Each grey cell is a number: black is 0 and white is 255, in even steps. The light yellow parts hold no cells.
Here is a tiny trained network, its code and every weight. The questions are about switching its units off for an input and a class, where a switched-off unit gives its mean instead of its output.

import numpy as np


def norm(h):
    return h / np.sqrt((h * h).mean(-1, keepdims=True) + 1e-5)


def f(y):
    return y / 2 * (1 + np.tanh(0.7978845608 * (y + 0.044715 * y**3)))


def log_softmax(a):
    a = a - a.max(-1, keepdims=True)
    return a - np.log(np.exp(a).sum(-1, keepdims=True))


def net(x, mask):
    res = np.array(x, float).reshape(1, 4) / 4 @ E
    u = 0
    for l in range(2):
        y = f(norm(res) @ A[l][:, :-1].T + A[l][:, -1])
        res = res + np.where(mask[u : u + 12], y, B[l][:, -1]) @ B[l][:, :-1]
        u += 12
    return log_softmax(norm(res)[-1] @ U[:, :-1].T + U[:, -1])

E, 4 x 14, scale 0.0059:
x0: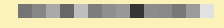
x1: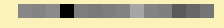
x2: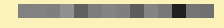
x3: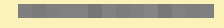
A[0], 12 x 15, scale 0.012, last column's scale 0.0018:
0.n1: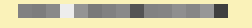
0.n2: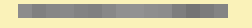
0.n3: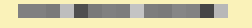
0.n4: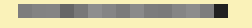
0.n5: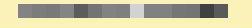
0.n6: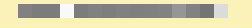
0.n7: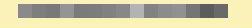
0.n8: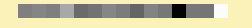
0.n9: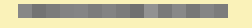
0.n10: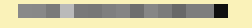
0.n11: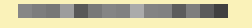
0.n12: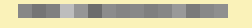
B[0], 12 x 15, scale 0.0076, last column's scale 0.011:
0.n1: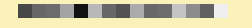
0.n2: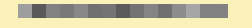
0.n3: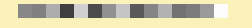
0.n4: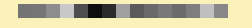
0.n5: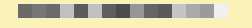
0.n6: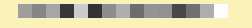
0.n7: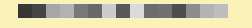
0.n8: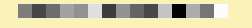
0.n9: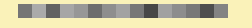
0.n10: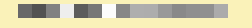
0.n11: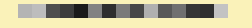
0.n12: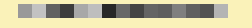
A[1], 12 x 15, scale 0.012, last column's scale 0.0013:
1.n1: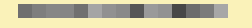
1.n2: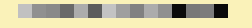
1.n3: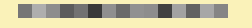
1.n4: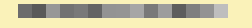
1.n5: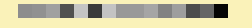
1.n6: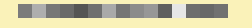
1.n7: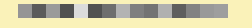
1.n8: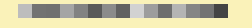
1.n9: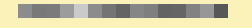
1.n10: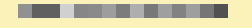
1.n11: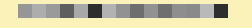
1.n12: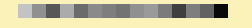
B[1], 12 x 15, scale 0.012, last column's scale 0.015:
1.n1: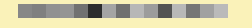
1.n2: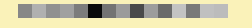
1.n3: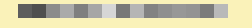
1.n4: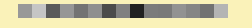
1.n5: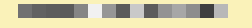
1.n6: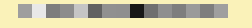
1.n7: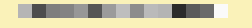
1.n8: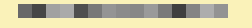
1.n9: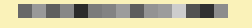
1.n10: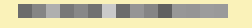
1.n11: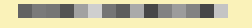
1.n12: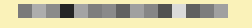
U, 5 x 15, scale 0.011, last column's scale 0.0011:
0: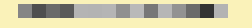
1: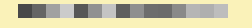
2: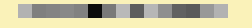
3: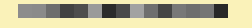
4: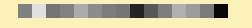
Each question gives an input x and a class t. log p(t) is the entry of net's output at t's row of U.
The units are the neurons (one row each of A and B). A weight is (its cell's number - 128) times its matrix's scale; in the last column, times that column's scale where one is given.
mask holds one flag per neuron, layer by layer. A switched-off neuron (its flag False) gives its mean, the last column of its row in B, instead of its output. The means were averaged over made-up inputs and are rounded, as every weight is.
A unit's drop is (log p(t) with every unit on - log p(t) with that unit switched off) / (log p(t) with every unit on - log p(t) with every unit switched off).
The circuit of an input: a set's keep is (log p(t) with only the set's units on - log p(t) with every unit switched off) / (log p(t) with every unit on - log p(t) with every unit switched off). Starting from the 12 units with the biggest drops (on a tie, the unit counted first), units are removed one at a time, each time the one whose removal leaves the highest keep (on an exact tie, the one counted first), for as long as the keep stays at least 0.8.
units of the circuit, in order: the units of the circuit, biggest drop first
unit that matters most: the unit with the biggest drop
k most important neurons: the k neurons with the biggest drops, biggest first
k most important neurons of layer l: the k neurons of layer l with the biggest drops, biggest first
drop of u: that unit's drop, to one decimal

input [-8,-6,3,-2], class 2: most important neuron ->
[0.n3]
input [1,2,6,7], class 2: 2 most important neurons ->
[0.n1 0.n5]
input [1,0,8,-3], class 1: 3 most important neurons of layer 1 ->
[1.n7 1.n10 1.n1]
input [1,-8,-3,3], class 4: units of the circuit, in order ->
[0.n8 1.n6]
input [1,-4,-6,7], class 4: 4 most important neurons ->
[0.n1 0.n3 0.n8 1.n7]
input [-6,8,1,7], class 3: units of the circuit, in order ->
[0.n11 1.n7]
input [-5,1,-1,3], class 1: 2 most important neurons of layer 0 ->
[0.n5 0.n7]
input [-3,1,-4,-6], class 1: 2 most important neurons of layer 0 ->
[0.n5 0.n6]
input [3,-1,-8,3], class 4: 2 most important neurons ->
[0.n6 0.n3]
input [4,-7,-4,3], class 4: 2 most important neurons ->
[0.n1 0.n8]
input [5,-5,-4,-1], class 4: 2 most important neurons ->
[0.n1 0.n8]
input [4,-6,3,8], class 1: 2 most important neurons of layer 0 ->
[0.n1 0.n10]
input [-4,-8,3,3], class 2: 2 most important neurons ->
[0.n6 0.n3]
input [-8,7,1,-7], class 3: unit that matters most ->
0.n11
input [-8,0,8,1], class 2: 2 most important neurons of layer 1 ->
[1.n11 1.n5]
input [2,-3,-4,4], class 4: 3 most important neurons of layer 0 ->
[0.n1 0.n8 0.n3]
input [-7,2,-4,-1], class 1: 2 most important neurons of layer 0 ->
[0.n5 0.n7]
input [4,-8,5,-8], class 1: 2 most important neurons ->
[0.n1 0.n10]
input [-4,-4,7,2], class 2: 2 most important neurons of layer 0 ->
[0.n6 0.n3]
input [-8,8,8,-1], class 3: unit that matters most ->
0.n5
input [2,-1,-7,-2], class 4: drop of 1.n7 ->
0.1
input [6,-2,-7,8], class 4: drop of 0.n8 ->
0.3
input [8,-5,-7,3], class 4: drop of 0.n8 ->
0.4
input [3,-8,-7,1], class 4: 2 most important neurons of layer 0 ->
[0.n1 0.n8]
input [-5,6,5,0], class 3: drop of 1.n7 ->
0.0
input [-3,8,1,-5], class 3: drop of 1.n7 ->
0.1
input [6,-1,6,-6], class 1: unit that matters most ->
0.n6
